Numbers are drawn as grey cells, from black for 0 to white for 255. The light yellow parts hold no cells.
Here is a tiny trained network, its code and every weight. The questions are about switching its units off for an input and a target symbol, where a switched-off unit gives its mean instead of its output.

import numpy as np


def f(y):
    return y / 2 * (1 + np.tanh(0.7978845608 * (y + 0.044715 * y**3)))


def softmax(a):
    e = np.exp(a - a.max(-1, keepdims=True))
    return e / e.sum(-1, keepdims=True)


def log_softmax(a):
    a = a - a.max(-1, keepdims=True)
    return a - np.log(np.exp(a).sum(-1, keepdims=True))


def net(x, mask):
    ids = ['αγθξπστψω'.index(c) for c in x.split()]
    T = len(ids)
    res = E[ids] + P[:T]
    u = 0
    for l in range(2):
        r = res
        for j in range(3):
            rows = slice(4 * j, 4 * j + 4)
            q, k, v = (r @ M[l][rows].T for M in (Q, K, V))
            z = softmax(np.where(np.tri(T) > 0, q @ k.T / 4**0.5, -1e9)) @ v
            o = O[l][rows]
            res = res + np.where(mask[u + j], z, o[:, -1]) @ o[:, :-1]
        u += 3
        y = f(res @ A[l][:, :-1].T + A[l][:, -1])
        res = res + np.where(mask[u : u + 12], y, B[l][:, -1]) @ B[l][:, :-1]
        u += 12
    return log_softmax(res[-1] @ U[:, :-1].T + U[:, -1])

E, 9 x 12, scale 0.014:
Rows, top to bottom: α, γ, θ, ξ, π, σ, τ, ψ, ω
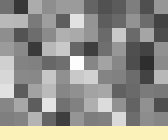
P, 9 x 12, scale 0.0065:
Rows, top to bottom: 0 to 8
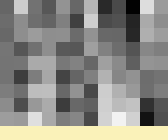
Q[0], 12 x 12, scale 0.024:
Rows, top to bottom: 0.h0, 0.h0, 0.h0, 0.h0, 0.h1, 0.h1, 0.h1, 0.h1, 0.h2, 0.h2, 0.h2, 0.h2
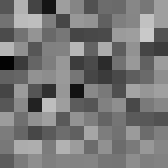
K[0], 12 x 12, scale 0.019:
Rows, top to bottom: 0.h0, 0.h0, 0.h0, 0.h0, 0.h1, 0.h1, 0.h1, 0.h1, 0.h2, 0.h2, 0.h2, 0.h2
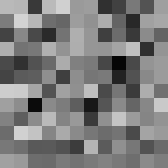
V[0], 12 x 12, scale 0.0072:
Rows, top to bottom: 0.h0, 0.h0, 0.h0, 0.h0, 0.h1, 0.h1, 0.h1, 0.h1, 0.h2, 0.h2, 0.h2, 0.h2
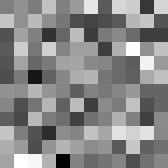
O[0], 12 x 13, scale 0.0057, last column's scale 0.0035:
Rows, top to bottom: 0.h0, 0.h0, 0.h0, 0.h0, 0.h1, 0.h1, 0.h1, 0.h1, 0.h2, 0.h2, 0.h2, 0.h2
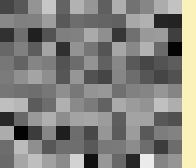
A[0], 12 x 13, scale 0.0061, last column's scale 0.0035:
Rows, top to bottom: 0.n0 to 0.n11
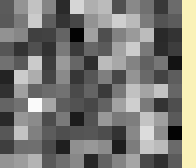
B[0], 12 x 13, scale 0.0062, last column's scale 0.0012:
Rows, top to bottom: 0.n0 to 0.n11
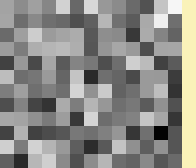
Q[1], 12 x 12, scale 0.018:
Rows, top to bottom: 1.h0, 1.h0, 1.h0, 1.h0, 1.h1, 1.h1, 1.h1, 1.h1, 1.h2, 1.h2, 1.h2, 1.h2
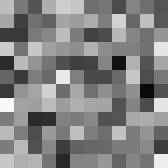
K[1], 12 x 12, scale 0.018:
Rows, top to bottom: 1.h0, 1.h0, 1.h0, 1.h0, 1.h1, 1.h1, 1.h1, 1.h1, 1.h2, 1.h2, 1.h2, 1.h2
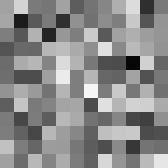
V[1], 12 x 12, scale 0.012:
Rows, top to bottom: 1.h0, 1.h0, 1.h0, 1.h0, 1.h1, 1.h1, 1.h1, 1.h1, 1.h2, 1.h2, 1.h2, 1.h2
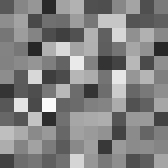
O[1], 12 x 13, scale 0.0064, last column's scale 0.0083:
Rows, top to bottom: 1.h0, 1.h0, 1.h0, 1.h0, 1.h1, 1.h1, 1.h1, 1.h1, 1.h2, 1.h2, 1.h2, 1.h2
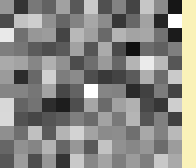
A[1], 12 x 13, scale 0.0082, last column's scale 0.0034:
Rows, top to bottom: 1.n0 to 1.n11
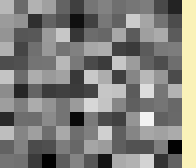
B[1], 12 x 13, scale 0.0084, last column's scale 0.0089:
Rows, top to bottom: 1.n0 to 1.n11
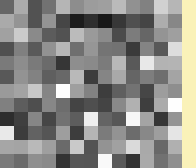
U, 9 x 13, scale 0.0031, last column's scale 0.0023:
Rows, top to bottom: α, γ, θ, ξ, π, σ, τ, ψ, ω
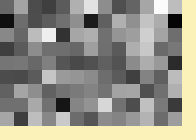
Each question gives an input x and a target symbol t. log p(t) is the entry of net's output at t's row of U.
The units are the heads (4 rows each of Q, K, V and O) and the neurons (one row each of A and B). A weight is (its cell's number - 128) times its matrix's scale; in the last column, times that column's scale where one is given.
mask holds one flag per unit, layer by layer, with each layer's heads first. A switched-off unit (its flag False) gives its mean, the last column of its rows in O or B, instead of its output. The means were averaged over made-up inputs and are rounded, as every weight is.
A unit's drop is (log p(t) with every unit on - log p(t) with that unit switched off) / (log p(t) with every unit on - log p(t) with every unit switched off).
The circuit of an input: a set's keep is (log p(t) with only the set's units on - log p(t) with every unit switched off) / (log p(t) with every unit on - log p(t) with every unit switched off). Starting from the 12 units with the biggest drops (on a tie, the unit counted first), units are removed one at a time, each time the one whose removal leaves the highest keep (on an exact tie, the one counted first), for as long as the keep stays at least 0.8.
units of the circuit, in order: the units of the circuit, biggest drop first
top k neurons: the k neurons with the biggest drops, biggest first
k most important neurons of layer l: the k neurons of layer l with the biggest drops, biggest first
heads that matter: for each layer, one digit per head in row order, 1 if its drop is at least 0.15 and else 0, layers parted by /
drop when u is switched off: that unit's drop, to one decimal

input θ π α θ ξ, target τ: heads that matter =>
010 / 010
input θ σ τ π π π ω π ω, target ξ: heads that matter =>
001 / 100
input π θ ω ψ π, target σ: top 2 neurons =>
[0.n1 1.n3]
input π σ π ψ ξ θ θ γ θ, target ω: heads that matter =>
000 / 111
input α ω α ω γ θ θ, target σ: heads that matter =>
001 / 110
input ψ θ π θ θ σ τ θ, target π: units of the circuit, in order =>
[1.h1 1.n1 0.h0 1.h2]
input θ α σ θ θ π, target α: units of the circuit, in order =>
[0.h0 1.h2]
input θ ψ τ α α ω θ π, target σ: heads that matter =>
000 / 010
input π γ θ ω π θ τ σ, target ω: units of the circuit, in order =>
[0.h1 1.h2 1.h1 0.h0]
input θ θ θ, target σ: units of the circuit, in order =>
[1.h1 1.n3 1.h0]
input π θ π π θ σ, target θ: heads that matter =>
100 / 011
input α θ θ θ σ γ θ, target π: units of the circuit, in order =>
[1.h1 1.n1 0.h2 0.h0]
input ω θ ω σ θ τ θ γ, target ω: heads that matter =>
110 / 011
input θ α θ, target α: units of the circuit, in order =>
[1.h0 1.n2 1.h1]
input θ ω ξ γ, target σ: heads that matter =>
010 / 010
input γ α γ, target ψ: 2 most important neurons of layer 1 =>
[1.n11 1.n7]
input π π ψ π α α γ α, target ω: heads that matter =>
001 / 111
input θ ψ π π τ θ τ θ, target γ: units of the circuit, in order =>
[0.h2 1.h1 1.h0 1.n4]
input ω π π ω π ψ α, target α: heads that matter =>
010 / 100
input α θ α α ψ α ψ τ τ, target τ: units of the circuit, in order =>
[1.h1 1.h0]
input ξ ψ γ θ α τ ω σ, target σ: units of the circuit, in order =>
[1.h1 1.n3]
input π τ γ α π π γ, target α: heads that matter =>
110 / 001
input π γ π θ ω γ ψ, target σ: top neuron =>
[0.n1]
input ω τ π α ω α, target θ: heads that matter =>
001 / 100
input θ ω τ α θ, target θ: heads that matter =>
001 / 100
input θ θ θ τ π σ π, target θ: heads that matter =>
110 / 011
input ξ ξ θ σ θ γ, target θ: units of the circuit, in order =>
[0.h0 1.h2 1.h1]
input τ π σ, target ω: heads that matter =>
100 / 011
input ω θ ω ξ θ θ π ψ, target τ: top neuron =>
[1.n7]
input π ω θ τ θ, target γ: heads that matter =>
000 / 110
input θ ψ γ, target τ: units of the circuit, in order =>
[1.h1 1.h0]
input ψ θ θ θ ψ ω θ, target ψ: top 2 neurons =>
[1.n11 0.n2]
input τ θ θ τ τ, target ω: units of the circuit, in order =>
[1.h2 0.h0 1.h1]
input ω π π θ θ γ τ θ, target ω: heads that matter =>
001 / 111
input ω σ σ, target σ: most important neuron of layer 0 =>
[0.n10]
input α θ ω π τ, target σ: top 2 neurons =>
[1.n3 0.n1]
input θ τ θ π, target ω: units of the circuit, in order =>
[0.h1 0.h0 1.h1 1.h2]
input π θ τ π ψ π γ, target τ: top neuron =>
[0.n0]
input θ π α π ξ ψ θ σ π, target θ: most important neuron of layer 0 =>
[0.n11]
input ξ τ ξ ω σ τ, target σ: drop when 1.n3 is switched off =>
0.2
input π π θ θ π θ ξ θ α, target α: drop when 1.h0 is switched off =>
0.4
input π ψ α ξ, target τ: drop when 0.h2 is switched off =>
0.1
